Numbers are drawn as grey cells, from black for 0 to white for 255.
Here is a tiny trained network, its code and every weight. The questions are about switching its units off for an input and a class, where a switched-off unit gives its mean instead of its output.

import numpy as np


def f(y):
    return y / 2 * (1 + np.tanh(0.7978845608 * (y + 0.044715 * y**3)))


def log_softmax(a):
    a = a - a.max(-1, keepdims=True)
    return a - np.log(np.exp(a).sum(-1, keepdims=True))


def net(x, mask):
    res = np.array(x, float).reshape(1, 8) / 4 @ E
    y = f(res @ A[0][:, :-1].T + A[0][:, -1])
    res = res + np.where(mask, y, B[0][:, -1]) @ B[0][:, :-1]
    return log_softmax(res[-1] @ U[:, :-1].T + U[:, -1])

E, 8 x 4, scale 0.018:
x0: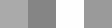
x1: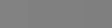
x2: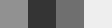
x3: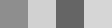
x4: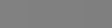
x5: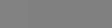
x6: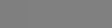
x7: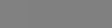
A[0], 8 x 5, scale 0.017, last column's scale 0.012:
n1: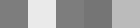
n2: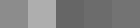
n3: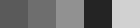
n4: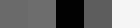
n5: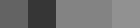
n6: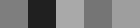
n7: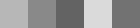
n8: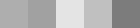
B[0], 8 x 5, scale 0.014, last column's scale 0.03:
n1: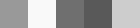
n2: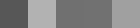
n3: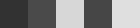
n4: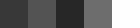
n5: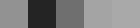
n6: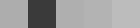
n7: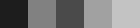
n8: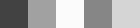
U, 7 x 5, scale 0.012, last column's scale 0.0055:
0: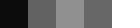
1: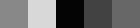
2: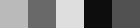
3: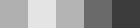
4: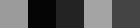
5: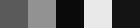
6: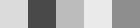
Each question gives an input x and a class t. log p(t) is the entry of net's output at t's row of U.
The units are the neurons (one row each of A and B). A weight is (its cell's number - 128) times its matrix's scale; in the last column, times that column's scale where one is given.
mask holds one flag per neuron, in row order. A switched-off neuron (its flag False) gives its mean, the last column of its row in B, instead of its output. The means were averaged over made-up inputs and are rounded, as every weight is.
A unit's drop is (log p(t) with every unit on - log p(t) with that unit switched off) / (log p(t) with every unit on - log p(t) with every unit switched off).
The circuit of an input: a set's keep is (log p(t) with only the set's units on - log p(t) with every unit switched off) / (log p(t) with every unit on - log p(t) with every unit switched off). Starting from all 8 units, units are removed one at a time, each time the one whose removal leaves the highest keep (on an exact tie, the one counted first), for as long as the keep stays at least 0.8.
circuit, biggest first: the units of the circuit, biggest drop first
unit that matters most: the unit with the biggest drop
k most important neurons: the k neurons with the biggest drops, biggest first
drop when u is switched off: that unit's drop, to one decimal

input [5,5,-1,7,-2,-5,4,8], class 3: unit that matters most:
n4
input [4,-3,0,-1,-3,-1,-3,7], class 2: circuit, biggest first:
n4; n7
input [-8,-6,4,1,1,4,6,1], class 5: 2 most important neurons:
n3; n6
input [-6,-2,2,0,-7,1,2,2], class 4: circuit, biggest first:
n1; n8
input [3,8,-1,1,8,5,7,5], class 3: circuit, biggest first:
n4; n3
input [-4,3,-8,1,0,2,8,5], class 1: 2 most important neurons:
n1; n8
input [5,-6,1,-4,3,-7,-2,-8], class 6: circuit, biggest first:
n6; n4
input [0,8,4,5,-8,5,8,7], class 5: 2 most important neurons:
n3; n7
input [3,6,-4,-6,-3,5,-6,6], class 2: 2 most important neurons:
n4; n7
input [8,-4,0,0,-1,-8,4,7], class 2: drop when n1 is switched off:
0.1
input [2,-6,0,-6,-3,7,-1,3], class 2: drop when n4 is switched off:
0.4
